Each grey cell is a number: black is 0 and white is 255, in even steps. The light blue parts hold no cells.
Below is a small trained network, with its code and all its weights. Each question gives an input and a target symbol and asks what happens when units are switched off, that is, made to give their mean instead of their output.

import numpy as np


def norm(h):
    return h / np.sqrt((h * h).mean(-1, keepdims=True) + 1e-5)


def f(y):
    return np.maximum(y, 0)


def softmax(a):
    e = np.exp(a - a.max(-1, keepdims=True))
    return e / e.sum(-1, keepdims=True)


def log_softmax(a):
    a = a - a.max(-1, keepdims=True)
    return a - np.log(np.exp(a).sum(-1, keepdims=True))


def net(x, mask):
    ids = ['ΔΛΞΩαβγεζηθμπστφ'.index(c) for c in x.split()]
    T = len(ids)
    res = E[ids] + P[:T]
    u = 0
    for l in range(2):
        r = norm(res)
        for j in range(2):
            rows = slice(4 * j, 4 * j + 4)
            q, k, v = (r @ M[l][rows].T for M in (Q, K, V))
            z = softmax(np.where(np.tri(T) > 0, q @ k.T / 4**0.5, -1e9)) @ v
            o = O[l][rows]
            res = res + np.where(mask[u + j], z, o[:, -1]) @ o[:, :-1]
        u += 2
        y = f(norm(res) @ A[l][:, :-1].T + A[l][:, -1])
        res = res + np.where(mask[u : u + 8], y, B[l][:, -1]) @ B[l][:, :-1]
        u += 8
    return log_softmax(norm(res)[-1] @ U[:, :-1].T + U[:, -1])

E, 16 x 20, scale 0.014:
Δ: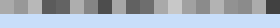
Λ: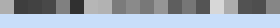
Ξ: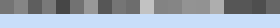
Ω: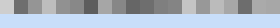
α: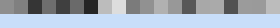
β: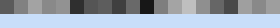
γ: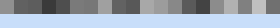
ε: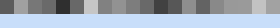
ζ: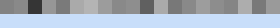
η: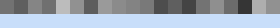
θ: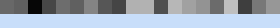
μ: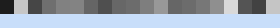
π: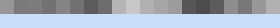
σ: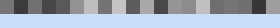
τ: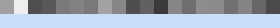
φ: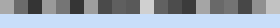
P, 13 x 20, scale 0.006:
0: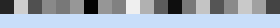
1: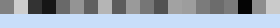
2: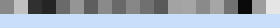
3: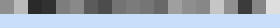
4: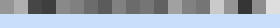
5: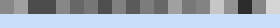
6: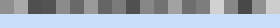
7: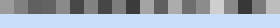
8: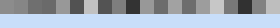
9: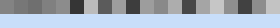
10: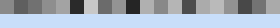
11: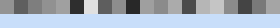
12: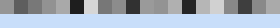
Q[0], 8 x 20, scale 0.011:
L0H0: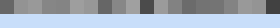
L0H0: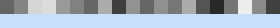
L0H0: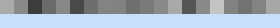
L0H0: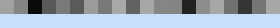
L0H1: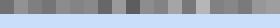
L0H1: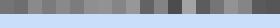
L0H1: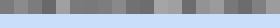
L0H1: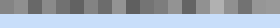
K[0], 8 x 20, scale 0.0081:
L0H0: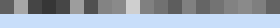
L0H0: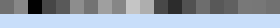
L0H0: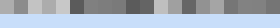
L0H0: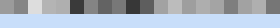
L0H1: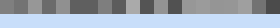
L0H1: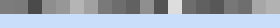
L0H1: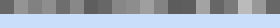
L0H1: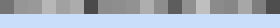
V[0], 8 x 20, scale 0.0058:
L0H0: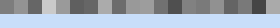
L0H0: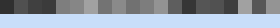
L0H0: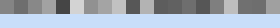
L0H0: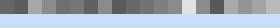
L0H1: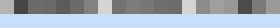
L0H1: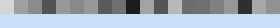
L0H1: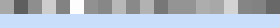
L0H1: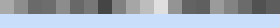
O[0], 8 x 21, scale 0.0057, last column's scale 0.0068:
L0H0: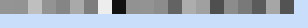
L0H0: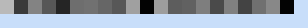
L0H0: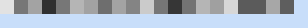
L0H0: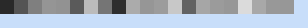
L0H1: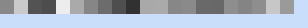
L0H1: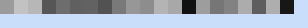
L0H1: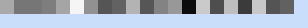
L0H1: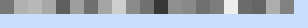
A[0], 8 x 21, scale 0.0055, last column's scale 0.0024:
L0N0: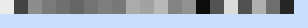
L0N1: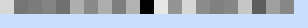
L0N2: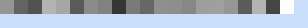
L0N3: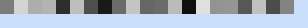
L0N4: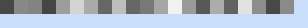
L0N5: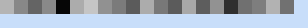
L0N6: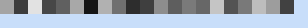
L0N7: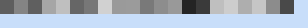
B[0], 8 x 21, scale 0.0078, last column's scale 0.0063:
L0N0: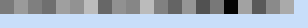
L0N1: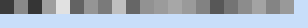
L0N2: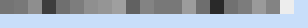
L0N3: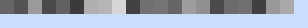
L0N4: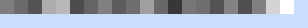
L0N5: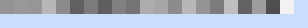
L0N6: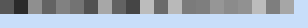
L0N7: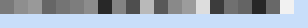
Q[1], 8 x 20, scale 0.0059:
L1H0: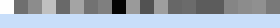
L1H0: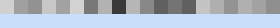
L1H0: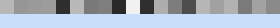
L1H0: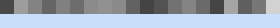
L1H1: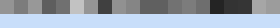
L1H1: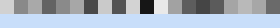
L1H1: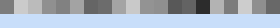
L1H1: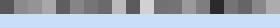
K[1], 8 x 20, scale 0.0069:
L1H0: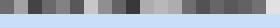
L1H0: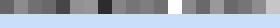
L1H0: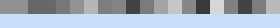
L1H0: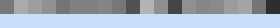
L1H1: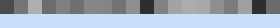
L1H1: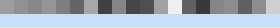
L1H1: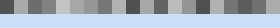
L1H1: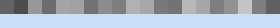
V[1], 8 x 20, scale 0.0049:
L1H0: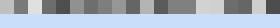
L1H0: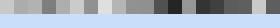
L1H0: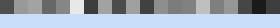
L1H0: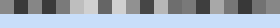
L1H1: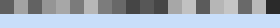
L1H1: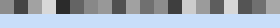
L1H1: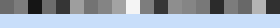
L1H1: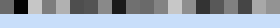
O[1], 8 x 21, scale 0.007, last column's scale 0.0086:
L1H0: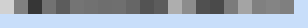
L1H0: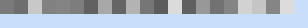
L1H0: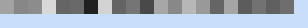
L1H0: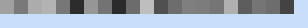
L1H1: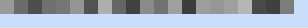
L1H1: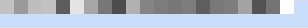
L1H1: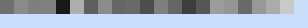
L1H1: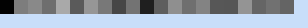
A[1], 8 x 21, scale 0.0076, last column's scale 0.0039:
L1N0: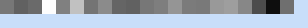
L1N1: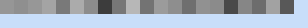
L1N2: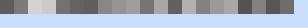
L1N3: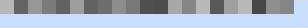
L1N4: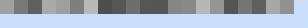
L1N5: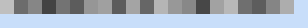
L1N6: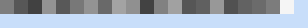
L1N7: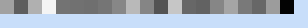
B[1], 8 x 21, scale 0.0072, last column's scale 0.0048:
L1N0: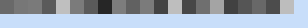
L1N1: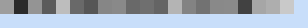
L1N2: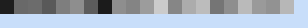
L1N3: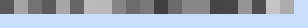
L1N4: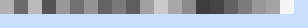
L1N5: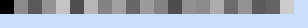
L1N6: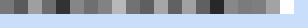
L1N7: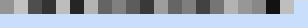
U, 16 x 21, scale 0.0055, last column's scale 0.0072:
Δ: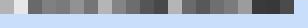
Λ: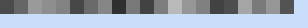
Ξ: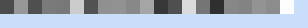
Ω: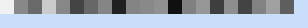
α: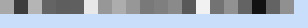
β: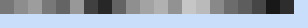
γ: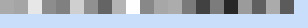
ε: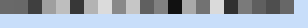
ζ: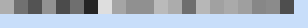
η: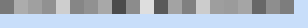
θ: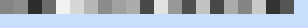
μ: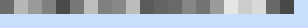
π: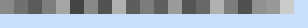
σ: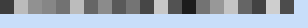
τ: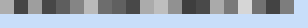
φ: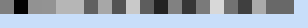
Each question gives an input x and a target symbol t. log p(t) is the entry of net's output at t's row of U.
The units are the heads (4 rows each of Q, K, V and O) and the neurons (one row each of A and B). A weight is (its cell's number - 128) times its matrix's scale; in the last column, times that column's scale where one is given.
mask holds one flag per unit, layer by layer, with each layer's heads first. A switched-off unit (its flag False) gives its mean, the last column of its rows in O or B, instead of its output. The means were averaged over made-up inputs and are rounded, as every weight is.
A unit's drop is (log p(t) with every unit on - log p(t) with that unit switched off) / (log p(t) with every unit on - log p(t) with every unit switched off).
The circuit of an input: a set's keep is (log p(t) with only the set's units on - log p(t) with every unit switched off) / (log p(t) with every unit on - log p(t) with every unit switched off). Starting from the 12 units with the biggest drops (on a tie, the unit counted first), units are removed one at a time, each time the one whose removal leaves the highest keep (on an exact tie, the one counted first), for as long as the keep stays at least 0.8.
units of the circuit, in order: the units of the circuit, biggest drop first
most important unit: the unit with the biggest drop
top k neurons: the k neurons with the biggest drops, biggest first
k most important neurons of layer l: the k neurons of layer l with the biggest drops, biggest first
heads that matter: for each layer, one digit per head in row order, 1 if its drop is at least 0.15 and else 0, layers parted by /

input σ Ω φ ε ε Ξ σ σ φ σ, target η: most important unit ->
L0H0
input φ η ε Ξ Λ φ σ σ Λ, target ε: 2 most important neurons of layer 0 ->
[L0N7 L0N6]
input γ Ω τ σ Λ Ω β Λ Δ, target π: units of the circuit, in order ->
[L0H0 L0N4]
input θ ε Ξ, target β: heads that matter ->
10 / 00
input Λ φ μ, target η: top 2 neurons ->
[L1N6 L0N4]
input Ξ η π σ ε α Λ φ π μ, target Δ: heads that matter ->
11 / 11
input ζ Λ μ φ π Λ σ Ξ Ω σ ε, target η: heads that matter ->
10 / 10
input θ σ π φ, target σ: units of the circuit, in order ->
[L1H1 L0H0 L1H0]
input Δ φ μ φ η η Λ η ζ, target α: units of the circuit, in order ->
[L0H1 L0N3]
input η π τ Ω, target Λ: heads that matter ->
11 / 11
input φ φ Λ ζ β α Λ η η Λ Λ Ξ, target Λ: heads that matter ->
10 / 00
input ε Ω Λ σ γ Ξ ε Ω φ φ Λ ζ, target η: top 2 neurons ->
[L1N6 L0N7]
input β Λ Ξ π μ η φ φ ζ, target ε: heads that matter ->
01 / 10
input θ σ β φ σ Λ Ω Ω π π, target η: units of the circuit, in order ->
[L0H0]
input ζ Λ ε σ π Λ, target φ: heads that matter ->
11 / 11
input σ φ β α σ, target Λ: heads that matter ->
10 / 00
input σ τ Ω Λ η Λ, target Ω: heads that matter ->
11 / 11
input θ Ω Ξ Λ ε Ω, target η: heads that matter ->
10 / 00
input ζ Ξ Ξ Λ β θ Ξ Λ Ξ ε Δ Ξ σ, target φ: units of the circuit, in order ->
[L0H1 L1H1 L1N0]
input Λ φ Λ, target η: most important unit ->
L0H1
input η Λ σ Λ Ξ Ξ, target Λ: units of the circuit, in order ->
[L1H1 L0H0 L1H0]
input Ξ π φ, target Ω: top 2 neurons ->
[L0N6 L0N1]
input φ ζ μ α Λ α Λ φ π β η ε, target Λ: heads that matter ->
10 / 00
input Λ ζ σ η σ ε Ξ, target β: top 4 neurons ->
[L0N5 L0N4 L1N2 L0N2]
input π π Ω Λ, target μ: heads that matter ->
11 / 11
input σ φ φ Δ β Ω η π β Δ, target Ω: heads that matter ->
10 / 10
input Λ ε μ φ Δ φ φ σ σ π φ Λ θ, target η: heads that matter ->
11 / 11
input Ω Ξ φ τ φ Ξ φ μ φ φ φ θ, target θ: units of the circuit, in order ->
[L0H1]
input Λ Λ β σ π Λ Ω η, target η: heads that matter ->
10 / 00
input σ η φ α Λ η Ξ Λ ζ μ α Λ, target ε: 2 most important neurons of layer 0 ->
[L0N7 L0N4]
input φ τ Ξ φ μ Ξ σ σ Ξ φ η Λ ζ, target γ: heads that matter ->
11 / 11
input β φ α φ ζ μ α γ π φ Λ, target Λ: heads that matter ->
10 / 01
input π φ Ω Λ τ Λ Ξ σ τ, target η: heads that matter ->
10 / 10
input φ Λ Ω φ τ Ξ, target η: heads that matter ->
10 / 00
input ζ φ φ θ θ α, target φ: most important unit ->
L0H1
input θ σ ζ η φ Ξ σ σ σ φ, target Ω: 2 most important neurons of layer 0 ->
[L0N5 L0N6]
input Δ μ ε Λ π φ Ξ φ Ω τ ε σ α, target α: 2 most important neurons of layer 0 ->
[L0N3 L0N7]
